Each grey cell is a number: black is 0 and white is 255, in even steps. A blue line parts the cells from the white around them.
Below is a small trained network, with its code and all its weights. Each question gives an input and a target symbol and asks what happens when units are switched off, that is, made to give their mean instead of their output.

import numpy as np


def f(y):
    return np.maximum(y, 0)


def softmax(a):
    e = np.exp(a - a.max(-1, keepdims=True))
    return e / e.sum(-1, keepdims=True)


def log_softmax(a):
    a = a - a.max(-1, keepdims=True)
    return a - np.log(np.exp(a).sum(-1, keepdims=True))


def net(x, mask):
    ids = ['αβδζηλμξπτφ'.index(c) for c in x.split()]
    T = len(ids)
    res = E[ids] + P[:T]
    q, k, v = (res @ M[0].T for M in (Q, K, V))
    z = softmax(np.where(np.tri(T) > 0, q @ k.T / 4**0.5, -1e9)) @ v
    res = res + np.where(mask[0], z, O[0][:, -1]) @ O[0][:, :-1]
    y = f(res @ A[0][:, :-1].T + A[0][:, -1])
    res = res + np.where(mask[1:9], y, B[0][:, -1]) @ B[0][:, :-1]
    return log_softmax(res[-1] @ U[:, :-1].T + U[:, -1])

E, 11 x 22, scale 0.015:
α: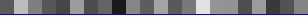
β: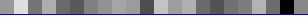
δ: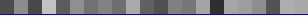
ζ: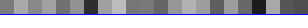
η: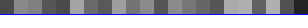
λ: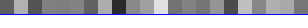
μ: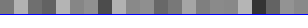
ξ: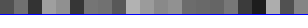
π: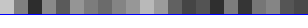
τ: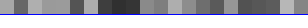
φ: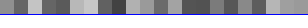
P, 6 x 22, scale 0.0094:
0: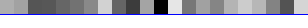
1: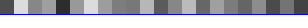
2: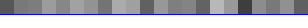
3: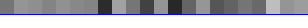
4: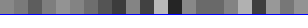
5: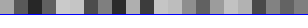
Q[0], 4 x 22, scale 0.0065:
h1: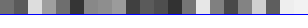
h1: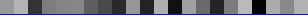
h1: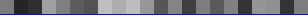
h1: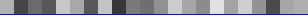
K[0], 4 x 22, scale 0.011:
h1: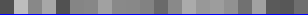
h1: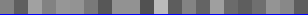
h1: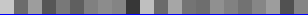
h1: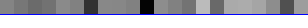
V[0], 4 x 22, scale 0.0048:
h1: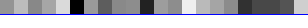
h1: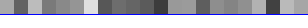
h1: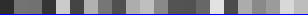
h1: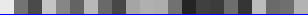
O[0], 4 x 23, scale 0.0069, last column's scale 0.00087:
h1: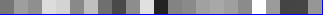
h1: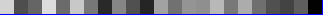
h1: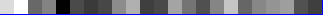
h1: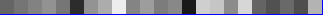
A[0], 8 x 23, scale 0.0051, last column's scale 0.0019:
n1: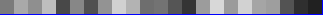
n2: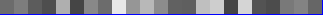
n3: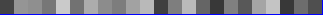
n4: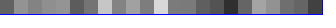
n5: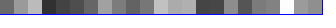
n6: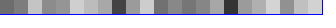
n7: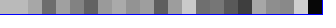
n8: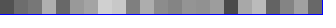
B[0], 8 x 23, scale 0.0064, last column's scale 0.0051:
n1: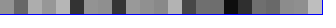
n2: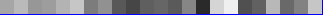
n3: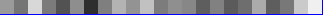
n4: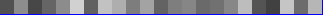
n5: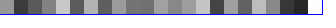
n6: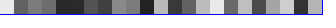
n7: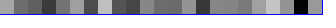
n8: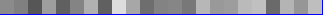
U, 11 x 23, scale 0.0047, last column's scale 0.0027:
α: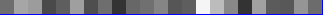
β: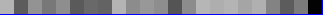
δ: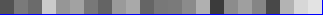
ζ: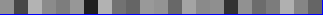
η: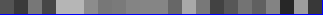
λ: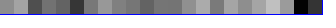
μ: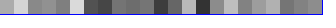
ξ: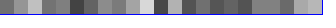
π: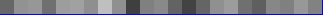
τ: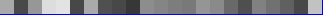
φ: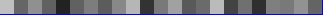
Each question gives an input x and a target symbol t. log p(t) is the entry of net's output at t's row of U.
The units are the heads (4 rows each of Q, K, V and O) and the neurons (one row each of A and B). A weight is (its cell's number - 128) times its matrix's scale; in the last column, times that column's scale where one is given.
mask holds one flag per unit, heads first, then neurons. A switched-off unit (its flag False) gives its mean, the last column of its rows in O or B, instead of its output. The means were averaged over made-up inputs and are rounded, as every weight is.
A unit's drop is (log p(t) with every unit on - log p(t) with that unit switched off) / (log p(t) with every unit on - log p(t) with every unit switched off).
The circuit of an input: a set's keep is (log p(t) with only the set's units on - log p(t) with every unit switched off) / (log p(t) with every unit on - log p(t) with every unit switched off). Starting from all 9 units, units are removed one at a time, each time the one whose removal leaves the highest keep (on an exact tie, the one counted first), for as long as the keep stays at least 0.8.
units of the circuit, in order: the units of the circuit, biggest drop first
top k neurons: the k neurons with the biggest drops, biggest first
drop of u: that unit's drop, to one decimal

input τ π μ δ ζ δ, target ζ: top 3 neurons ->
n6, n3, n5
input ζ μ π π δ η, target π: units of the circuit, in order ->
h1, n2
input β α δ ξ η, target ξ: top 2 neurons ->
n1, n3
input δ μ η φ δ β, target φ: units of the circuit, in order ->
h1
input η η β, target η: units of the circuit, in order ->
h1, n5
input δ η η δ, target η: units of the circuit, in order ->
h1, n5
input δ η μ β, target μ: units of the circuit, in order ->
h1, n7
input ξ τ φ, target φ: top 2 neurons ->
n6, n5
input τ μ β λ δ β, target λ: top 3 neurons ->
n5, n7, n3
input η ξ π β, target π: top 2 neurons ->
n2, n4
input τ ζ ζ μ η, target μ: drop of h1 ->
1.3
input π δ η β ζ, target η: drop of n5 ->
0.2
